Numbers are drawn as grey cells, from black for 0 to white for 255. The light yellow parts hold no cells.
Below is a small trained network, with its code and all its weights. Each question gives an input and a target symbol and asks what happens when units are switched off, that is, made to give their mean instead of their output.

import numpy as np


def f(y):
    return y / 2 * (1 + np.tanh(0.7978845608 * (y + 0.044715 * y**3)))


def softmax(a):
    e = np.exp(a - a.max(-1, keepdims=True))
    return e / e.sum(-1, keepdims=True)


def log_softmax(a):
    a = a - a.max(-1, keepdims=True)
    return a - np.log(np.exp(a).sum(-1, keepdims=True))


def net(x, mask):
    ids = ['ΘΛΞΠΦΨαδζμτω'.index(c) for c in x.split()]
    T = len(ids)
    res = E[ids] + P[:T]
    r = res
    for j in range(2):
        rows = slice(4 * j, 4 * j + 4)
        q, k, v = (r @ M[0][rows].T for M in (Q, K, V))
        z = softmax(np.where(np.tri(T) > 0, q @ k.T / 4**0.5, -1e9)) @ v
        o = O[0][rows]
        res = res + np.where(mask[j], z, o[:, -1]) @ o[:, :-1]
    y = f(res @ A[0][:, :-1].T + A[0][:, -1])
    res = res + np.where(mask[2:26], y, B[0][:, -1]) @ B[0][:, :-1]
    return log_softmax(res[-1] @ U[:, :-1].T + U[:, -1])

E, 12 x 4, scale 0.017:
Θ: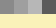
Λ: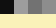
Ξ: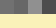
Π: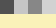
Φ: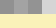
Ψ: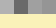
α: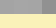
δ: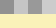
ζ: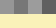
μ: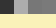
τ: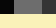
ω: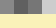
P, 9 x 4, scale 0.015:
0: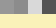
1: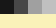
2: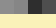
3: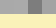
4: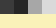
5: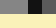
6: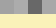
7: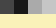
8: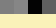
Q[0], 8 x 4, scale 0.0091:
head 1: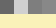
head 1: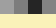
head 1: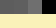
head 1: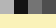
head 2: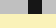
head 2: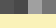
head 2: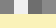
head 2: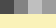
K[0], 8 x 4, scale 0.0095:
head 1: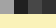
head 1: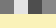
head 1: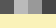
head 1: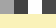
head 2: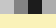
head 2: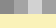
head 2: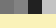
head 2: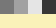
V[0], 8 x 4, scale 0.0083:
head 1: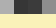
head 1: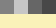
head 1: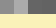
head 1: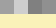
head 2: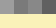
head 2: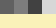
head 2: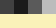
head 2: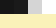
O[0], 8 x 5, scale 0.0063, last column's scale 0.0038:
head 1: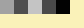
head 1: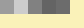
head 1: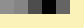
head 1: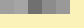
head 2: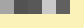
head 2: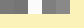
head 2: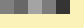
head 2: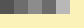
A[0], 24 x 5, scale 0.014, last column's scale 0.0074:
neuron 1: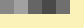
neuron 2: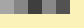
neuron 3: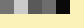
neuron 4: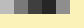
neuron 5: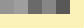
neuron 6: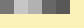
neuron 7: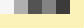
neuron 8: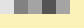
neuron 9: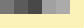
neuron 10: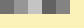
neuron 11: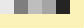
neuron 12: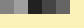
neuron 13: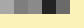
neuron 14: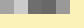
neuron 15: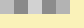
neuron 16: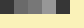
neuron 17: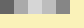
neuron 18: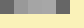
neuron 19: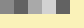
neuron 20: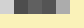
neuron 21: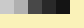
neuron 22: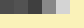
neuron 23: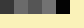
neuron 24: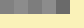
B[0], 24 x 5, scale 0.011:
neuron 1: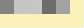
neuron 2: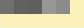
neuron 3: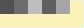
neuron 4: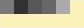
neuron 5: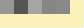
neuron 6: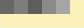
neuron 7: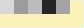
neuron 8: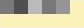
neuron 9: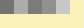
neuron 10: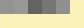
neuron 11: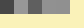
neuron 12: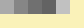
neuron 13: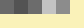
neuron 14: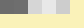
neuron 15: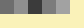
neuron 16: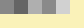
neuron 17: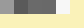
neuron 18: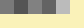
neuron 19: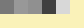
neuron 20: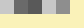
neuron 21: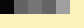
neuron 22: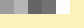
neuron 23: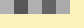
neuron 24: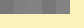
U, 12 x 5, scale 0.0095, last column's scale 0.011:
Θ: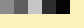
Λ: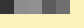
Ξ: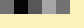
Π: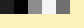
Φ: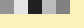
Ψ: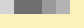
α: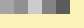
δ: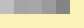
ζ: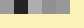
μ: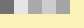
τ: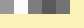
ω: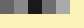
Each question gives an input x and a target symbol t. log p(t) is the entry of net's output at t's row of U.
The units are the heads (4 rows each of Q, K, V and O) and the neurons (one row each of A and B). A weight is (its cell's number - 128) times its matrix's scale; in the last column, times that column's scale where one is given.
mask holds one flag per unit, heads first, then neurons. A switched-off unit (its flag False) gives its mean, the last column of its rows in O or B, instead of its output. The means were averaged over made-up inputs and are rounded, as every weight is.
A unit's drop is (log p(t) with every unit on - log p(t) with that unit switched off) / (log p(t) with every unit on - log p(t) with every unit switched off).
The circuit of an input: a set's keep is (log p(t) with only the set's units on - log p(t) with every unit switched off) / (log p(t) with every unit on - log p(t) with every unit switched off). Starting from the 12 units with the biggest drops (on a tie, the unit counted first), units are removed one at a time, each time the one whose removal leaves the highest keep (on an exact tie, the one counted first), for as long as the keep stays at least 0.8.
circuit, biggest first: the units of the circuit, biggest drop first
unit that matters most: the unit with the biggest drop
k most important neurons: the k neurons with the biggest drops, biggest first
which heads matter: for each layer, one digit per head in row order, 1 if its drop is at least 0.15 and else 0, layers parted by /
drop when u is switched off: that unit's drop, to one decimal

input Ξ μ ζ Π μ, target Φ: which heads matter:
01
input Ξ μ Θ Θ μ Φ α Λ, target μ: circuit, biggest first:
(head 2; neuron 22; neuron 9; neuron 16)
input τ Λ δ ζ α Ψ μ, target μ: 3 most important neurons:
(neuron 14; neuron 4; neuron 23)
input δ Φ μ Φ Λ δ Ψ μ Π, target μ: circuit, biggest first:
(neuron 14; head 1; neuron 17)
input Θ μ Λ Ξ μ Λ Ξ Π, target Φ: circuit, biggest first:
(head 2; neuron 22)
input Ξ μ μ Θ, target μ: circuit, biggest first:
(neuron 14; neuron 4)
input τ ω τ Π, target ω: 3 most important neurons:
(neuron 14; neuron 15; neuron 17)
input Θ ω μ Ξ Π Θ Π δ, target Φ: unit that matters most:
head 2
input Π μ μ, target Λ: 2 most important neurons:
(neuron 21; neuron 1)
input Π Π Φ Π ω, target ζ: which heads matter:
10
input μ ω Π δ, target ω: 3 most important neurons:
(neuron 15; neuron 17; neuron 11)
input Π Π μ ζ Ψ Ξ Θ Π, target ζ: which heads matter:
10
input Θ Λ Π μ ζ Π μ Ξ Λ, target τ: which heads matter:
00
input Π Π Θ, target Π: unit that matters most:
neuron 13
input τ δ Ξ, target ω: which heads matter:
10
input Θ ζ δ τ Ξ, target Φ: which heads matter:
01
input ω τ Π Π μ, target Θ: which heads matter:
01
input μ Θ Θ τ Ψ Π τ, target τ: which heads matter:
00
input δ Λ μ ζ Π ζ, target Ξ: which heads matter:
00
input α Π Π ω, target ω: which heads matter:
01
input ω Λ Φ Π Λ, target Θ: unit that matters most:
neuron 19
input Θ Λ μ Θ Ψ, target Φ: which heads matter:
01
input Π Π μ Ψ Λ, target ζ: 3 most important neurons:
(neuron 23; neuron 16; neuron 17)
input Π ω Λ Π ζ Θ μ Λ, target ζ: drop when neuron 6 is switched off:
0.0
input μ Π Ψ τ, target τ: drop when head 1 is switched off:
0.1
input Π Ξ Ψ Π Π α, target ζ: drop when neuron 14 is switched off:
0.2
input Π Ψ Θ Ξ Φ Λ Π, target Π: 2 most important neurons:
(neuron 22; neuron 14)
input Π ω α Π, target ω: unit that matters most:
head 1
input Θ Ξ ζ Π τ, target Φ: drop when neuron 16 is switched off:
-0.1
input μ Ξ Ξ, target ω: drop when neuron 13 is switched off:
-0.1
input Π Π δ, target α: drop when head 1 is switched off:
0.3
